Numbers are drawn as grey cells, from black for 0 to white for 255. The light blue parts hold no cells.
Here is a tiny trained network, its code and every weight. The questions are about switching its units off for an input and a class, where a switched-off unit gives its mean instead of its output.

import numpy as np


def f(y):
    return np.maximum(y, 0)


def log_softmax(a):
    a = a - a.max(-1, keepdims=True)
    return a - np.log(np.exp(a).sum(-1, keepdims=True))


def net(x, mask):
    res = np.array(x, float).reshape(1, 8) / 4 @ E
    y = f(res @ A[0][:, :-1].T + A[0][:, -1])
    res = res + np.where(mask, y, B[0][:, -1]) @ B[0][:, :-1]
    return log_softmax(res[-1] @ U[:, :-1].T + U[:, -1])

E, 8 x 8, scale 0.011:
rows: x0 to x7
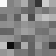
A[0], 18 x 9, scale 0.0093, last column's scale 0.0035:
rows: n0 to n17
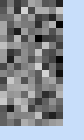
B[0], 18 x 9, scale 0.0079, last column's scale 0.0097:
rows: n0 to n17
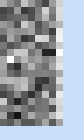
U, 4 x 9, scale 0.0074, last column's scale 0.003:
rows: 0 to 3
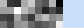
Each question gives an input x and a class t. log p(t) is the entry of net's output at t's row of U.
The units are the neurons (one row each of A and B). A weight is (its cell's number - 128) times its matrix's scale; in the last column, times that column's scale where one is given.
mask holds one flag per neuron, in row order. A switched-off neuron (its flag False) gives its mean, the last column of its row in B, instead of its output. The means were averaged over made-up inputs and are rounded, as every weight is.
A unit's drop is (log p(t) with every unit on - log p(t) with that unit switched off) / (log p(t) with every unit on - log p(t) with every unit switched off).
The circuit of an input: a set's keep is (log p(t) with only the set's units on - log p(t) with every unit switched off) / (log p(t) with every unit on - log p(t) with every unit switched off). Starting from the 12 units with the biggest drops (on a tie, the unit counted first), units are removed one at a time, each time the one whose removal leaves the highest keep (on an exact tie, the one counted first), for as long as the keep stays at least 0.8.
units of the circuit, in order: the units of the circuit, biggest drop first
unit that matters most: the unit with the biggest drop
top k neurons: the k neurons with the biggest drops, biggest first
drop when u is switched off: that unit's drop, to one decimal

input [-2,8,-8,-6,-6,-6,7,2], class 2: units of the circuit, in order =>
n5
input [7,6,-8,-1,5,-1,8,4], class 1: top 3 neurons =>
n8; n7; n4
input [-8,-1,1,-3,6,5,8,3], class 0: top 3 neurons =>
n16; n9; n11
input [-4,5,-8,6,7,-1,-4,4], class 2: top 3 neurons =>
n5; n13; n2
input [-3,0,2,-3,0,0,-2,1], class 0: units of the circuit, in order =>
n7; n13
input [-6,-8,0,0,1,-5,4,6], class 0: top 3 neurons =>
n16; n9; n0
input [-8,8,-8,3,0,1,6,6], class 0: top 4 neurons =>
n16; n9; n0; n1
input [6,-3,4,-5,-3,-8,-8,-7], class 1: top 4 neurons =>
n11; n16; n12; n9
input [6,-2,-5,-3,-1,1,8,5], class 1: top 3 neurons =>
n7; n8; n4
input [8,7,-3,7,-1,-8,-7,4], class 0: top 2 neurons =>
n14; n7
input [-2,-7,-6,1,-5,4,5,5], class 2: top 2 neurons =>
n13; n5
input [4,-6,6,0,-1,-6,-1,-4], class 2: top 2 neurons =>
n1; n11
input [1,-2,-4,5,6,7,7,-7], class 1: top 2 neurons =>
n7; n8
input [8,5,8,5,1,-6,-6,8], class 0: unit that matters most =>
n14
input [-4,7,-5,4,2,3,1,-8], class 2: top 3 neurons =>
n5; n13; n2
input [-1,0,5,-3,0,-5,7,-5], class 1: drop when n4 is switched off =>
0.1
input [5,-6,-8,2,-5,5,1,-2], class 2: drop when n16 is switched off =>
0.0
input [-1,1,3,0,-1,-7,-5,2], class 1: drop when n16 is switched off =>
0.2
